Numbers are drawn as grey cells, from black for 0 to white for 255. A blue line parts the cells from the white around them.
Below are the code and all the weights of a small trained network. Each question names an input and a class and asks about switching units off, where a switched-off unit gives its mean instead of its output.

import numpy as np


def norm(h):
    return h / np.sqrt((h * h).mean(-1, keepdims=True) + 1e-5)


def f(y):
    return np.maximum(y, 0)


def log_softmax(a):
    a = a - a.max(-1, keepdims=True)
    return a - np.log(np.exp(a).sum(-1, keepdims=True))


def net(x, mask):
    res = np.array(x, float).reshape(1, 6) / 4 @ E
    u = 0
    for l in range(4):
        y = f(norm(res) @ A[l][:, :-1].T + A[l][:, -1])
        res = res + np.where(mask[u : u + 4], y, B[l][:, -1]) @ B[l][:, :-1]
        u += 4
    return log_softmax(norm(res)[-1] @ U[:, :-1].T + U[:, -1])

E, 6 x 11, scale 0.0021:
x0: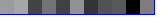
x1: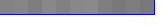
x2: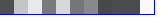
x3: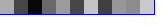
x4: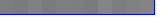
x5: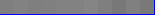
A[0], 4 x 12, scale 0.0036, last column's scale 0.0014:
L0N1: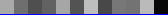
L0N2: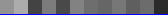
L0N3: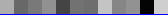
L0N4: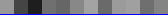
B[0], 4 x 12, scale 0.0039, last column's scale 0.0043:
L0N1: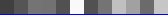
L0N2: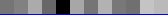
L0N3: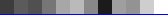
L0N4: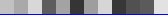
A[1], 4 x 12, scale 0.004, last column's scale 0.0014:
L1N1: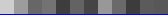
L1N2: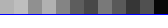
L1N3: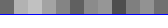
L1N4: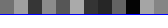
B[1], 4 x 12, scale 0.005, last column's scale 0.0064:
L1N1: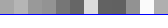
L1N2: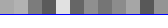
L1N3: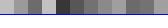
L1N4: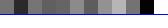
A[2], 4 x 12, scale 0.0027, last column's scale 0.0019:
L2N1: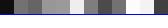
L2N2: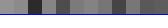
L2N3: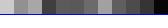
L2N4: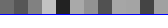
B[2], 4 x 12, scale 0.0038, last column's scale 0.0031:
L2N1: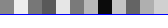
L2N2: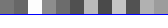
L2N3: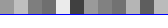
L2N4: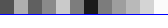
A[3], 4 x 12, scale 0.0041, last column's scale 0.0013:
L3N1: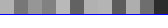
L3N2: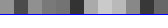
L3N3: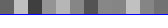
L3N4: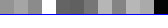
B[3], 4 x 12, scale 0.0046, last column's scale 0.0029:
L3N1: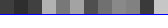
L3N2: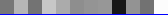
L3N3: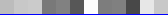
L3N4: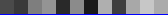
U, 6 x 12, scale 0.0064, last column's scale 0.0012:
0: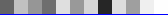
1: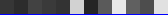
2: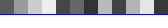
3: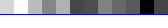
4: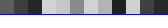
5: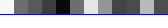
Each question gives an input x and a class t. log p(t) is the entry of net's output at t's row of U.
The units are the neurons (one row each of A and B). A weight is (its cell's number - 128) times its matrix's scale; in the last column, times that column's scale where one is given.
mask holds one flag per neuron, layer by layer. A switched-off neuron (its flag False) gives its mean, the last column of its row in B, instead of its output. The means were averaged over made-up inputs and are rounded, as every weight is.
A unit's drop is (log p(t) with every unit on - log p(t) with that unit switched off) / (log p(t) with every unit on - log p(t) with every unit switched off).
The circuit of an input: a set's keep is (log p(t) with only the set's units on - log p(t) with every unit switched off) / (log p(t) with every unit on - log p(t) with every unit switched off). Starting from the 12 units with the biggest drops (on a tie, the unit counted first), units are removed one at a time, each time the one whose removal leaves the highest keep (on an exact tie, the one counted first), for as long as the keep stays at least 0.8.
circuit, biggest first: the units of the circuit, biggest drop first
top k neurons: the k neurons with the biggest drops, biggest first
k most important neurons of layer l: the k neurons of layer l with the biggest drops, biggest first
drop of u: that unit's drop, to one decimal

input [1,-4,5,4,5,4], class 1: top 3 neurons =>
L1N4, L0N3, L1N1
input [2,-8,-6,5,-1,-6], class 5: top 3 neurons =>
L0N4, L1N4, L1N1
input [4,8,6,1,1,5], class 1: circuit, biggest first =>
L1N4
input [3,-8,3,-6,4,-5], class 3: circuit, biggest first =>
L0N3, L1N2
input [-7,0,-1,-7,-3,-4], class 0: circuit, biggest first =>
L0N4, L2N1, L1N4
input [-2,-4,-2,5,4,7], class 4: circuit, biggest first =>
L0N4, L3N1
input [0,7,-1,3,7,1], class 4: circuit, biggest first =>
L0N4, L3N1
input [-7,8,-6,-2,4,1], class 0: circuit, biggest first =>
L0N3, L1N4
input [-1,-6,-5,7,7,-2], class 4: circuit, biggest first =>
L0N4, L3N2
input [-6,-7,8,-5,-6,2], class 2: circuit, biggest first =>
L0N3, L1N3, L3N4
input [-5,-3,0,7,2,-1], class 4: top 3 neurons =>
L0N4, L0N3, L2N4
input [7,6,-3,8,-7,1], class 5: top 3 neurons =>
L0N4, L1N1, L0N3
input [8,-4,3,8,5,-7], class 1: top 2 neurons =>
L0N1, L1N4
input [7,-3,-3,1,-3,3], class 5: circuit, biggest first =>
L1N1
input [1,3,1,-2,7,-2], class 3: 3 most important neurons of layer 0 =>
L0N3, L0N2, L0N4
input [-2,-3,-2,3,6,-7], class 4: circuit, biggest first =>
L0N4, L3N1
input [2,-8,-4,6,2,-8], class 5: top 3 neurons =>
L0N4, L1N1, L1N4
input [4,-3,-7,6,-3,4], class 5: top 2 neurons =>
L0N4, L1N1
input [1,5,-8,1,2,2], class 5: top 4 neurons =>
L0N4, L1N4, L0N1, L2N1
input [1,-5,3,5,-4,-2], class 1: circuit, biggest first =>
L0N1
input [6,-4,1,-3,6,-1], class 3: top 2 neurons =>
L0N3, L0N1
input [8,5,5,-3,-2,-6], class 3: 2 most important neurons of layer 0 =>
L0N3, L0N1
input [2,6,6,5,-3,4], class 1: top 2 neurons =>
L1N4, L0N3
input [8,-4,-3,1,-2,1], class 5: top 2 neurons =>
L1N1, L0N1
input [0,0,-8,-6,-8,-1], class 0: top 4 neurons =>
L0N3, L1N4, L3N3, L2N4
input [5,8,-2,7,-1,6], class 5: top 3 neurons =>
L0N4, L1N1, L0N3
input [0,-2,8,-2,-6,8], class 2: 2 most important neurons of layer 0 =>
L0N3, L0N4
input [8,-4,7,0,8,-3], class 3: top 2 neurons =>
L0N3, L1N2
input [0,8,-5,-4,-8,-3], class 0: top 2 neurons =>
L0N3, L3N3
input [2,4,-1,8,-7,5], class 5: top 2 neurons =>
L0N4, L0N3
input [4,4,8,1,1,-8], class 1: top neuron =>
L0N4
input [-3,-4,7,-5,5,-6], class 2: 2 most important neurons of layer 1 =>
L1N3, L1N4
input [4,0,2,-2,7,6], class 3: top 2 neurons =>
L0N3, L0N1
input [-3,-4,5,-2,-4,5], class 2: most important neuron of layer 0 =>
L0N3
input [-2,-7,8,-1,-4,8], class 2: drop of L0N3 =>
1.7
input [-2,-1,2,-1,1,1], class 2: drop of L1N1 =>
0.0
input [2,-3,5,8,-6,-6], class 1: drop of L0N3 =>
0.1
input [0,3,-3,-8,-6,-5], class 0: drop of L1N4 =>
0.1
